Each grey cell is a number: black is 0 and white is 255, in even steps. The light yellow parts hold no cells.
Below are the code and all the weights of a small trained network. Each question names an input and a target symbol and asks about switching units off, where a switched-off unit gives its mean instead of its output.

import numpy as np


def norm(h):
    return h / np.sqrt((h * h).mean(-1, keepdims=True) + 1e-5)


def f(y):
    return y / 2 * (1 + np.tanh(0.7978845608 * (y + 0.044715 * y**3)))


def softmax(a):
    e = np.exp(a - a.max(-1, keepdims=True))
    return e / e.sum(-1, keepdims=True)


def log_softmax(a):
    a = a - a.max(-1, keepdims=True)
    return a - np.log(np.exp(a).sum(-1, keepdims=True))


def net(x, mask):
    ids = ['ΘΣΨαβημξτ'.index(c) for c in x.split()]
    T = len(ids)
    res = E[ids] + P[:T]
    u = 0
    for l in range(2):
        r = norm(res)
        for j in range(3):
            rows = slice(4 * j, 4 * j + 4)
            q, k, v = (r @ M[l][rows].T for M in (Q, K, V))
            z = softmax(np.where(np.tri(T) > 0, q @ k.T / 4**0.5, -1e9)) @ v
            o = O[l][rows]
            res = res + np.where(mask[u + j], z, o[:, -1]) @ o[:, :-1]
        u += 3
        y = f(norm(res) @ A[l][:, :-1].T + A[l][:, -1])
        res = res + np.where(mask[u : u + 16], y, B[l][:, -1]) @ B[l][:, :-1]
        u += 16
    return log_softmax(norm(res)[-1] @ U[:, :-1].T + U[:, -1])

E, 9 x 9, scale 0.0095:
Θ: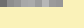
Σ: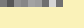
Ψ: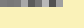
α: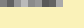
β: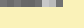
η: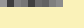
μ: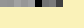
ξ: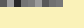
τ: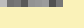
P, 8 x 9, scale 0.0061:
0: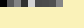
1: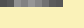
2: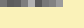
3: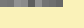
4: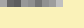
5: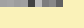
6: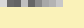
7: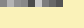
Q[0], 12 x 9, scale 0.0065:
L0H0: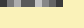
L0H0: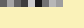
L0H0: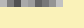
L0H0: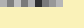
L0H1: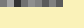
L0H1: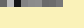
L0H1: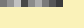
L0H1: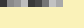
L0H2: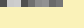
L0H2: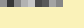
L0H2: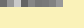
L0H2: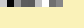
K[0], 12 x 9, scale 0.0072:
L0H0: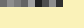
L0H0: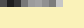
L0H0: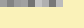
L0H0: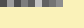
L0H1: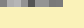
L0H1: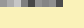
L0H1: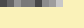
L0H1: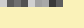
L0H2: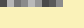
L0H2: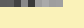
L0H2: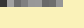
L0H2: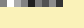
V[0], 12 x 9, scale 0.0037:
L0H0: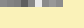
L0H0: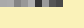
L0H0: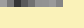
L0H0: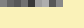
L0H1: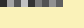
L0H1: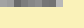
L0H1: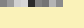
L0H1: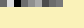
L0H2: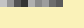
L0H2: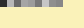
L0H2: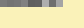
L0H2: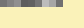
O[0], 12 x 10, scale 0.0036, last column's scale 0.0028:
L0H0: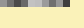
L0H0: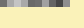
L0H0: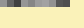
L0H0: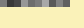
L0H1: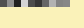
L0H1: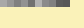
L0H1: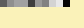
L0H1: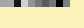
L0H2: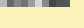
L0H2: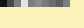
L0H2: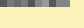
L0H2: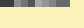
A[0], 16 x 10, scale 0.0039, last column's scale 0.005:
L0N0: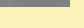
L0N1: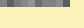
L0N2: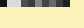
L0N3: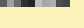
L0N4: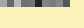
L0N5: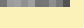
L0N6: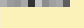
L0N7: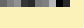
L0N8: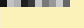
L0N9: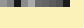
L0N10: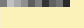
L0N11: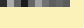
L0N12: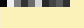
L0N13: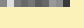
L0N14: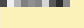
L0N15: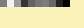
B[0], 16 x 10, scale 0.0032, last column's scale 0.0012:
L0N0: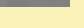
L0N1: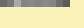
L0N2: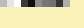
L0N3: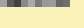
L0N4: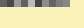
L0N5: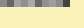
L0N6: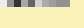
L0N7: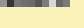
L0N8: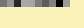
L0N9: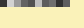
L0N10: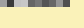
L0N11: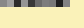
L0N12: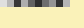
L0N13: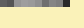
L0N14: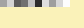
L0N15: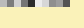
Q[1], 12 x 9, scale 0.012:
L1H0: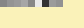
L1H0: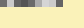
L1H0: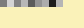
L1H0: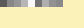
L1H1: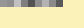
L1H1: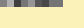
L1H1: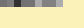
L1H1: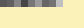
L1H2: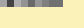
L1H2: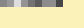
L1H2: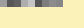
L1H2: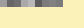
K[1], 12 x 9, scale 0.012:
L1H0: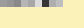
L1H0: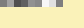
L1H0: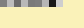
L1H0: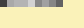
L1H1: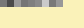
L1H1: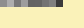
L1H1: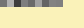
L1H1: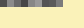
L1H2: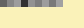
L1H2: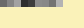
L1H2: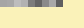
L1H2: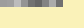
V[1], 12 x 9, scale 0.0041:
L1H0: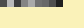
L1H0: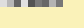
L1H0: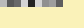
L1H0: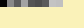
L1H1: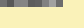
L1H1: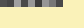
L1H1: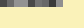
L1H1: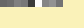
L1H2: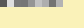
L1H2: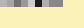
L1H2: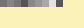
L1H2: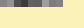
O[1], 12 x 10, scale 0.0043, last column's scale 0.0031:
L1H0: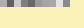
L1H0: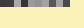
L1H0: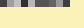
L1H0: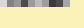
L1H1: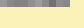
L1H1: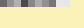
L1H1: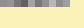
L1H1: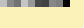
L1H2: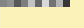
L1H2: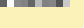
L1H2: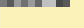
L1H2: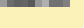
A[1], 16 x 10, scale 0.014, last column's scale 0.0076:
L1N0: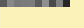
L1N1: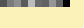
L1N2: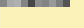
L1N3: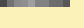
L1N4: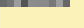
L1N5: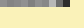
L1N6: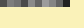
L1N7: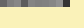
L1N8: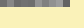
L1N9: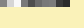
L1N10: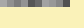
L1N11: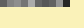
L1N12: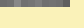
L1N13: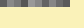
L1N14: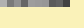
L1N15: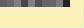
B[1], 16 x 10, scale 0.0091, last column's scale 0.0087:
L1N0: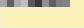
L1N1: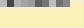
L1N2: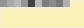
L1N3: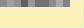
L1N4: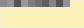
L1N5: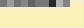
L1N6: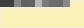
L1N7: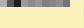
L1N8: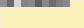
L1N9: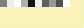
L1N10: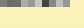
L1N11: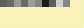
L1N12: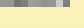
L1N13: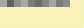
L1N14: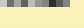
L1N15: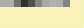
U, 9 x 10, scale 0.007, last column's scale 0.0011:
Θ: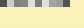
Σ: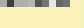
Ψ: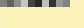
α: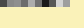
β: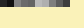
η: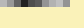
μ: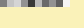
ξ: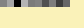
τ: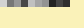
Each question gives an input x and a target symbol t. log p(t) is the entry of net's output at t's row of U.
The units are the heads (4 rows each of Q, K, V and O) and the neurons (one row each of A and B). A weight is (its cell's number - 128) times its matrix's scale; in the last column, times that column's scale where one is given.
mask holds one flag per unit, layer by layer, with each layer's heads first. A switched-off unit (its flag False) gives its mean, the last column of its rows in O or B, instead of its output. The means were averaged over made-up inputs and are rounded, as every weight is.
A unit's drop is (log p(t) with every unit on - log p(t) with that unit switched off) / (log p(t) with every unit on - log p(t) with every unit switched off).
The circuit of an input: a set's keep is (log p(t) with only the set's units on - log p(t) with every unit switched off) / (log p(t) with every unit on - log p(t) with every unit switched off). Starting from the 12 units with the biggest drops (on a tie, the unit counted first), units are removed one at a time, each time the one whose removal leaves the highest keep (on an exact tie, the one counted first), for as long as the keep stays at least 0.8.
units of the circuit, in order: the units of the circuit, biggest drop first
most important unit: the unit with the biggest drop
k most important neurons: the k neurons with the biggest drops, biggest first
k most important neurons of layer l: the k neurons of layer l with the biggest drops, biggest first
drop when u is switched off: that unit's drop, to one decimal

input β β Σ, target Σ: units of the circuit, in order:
[L1N9]
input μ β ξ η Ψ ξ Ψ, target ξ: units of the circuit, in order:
[L1H1, L1N9, L0H1]
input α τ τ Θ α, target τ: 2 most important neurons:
[L1N9, L1N14]
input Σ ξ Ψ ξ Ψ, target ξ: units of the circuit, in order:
[L1N9, L0H1]
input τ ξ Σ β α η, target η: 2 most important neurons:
[L1N15, L1N9]
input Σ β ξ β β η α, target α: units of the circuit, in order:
[L1H0, L1N9]
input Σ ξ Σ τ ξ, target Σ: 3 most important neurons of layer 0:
[L0N14, L0N9, L0N8]
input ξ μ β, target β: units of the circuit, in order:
[L1N9, L1N6]
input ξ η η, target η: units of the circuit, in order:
[L1N9, L1N15]
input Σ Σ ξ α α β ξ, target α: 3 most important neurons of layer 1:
[L1N9, L1N8, L1N2]
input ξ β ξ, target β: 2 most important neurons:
[L1N9, L1N8]
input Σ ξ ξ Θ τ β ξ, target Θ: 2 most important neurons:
[L1N9, L1N8]
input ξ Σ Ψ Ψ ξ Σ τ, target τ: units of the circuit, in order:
[L1N14, L1N9]
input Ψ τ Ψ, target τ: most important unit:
L0H1
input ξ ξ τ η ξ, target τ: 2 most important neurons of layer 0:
[L0N14, L0N9]
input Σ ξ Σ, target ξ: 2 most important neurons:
[L1N9, L1N5]
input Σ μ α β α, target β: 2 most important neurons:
[L1N9, L1N2]
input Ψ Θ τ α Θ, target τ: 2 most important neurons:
[L1N14, L1N9]
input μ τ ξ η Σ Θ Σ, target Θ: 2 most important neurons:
[L1N9, L1N2]
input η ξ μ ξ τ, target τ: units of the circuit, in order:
[L1N14]
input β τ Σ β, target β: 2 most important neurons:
[L1N9, L1N6]
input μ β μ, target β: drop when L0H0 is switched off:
0.8
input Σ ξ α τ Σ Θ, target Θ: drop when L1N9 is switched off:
0.5
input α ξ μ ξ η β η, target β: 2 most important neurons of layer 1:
[L1N9, L1N2]
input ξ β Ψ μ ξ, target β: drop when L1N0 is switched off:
0.2
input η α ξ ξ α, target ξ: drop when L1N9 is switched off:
0.3
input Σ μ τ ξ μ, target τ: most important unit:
L0H0
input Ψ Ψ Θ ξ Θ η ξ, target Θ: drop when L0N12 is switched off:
0.0
